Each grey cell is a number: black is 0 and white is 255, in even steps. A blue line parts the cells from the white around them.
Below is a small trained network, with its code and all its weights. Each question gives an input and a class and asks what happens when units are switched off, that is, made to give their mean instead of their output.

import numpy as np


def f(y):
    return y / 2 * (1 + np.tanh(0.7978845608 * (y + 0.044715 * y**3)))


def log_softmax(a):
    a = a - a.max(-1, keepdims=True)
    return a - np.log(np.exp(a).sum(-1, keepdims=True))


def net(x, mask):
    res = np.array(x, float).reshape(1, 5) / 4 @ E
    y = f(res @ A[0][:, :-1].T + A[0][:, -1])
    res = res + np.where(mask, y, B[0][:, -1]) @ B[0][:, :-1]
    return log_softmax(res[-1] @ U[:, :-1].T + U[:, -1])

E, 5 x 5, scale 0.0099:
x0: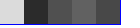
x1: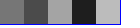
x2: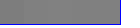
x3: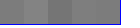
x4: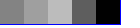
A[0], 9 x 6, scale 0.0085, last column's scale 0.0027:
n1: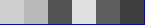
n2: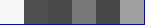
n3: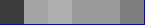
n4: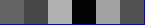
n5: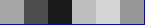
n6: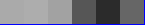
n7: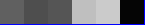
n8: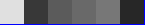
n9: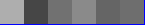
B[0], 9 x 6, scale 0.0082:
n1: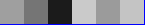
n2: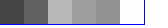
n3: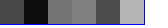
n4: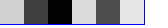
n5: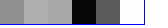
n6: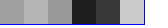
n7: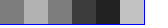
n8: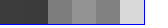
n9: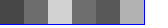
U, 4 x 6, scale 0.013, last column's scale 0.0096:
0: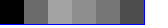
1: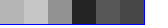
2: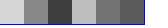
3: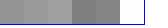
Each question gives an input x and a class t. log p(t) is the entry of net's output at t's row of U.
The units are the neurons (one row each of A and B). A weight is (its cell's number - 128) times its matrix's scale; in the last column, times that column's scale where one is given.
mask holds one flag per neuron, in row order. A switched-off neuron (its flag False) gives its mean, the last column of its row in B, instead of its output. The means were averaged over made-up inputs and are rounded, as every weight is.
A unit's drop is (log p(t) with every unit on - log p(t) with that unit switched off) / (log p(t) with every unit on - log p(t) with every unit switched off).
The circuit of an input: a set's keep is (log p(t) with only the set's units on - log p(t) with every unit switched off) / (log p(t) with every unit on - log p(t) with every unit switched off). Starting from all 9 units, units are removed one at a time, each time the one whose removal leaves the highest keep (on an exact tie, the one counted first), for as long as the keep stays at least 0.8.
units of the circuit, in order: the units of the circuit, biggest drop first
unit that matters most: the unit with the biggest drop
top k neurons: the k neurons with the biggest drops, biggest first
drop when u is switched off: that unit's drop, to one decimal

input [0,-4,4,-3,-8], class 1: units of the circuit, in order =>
[n5]
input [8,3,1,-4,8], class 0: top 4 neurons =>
[n2; n8; n5; n9]
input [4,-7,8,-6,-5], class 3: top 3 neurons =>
[n4; n5; n2]
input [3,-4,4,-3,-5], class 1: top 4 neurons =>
[n5; n4; n7; n3]
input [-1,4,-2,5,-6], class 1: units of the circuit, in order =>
[n5; n7]
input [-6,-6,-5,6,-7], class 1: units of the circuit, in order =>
[n5; n7]
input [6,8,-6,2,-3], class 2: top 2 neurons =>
[n4; n3]
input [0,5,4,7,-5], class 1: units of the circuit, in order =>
[n5; n2]
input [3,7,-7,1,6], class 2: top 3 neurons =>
[n4; n5; n7]
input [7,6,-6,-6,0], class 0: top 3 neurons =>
[n8; n2; n9]
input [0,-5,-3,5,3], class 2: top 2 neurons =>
[n5; n1]
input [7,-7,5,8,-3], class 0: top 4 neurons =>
[n2; n4; n9; n8]
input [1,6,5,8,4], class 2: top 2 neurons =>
[n4; n5]
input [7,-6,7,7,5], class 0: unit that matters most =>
n2
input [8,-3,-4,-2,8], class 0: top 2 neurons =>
[n2; n8]
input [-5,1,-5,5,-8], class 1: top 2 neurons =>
[n5; n7]
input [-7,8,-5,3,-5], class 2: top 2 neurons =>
[n4; n2]
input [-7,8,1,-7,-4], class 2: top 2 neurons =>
[n4; n2]
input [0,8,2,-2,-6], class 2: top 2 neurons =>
[n4; n6]
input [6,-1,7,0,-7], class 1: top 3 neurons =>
[n5; n7; n3]
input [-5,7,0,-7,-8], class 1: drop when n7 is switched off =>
0.4
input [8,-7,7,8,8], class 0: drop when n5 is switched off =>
0.2
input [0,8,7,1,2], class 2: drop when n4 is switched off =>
0.4
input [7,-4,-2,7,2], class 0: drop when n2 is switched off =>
0.3
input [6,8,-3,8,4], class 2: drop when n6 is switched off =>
0.0
